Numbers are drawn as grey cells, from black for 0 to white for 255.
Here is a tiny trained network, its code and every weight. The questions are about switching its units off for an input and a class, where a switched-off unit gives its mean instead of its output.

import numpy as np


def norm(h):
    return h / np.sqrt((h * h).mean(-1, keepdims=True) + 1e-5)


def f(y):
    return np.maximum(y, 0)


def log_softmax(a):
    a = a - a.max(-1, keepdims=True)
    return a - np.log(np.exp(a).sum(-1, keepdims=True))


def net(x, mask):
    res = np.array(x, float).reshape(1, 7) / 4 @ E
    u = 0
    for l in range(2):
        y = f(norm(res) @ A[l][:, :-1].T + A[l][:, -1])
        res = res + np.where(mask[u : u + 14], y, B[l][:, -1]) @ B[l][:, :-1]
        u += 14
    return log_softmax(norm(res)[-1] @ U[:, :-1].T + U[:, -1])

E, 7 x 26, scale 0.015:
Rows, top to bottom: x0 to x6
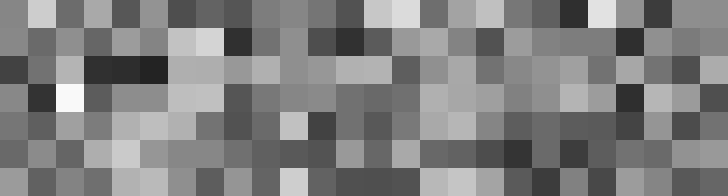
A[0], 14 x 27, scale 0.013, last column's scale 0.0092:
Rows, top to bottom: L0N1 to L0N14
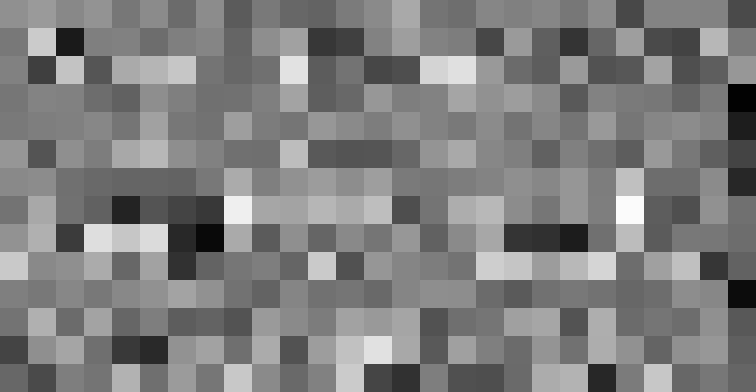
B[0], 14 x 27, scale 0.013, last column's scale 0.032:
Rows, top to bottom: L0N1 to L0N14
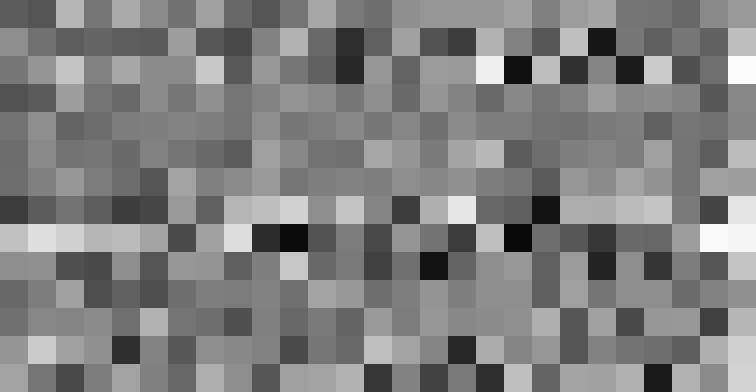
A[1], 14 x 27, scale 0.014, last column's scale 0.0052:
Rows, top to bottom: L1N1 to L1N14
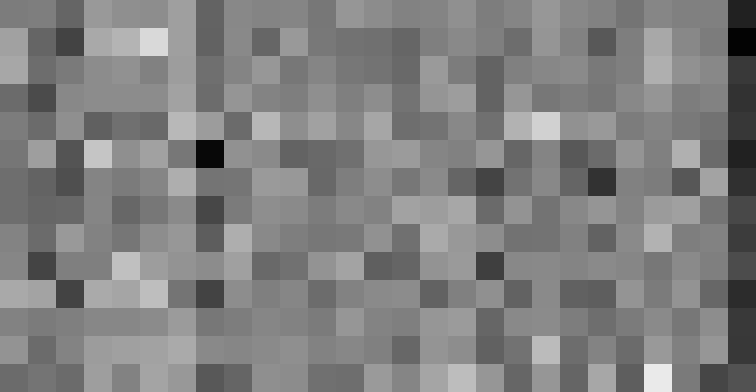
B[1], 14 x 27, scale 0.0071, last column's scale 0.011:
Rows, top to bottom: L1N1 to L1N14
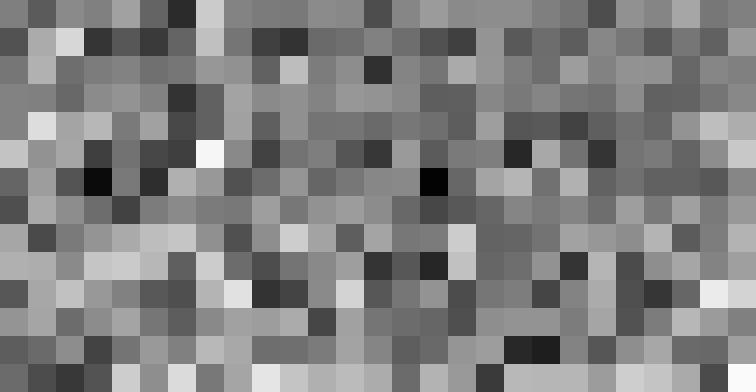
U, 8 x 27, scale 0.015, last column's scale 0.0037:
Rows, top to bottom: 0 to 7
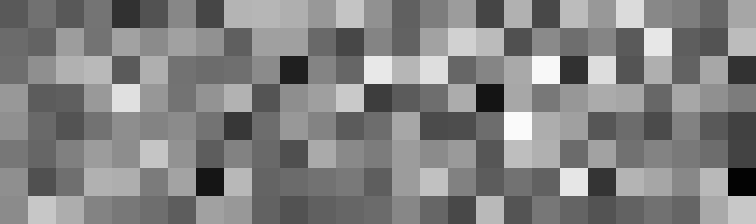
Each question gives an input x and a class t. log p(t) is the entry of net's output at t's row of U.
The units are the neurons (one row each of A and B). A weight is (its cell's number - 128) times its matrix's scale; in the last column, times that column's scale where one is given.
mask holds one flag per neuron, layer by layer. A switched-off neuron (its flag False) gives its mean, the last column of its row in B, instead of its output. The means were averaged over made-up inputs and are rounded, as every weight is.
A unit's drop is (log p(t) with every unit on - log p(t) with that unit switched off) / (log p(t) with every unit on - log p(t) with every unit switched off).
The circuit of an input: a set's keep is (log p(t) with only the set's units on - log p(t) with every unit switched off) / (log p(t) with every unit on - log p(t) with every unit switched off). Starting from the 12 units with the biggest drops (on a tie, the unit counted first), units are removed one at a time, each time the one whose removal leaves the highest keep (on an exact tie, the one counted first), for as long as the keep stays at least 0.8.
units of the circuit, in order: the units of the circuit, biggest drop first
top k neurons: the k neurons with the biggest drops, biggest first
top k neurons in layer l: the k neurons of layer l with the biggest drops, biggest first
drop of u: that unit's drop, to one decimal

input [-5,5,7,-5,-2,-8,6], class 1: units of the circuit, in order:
L0N3
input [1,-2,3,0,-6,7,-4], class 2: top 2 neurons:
L0N13, L0N9
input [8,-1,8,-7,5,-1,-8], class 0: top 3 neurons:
L0N8, L0N9, L0N3
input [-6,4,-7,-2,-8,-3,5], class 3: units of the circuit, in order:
L0N14, L0N3
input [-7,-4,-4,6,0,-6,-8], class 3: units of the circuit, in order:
L0N14, L0N3
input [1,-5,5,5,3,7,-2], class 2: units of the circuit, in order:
L0N10, L0N9, L0N13
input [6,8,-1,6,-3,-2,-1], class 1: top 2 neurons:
L0N9, L0N14
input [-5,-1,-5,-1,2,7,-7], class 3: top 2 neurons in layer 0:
L0N3, L0N14
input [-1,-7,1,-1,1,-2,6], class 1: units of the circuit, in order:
L0N8, L0N3
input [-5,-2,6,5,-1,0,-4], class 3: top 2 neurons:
L0N14, L0N3
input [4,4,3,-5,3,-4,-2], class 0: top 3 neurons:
L0N9, L0N3, L0N8
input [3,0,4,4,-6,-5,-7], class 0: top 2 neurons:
L0N9, L0N3
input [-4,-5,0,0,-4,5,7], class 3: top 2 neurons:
L0N14, L0N13
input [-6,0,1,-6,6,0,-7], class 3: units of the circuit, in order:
L0N14
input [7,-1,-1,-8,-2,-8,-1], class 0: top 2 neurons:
L0N8, L0N3
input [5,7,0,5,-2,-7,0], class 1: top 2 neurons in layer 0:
L0N9, L0N14
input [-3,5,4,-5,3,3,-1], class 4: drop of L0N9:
0.2
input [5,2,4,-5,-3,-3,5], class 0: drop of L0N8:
0.7
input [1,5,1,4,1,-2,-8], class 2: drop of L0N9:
0.3
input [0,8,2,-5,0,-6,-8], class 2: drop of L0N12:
0.1
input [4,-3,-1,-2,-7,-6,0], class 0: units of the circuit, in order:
L0N8
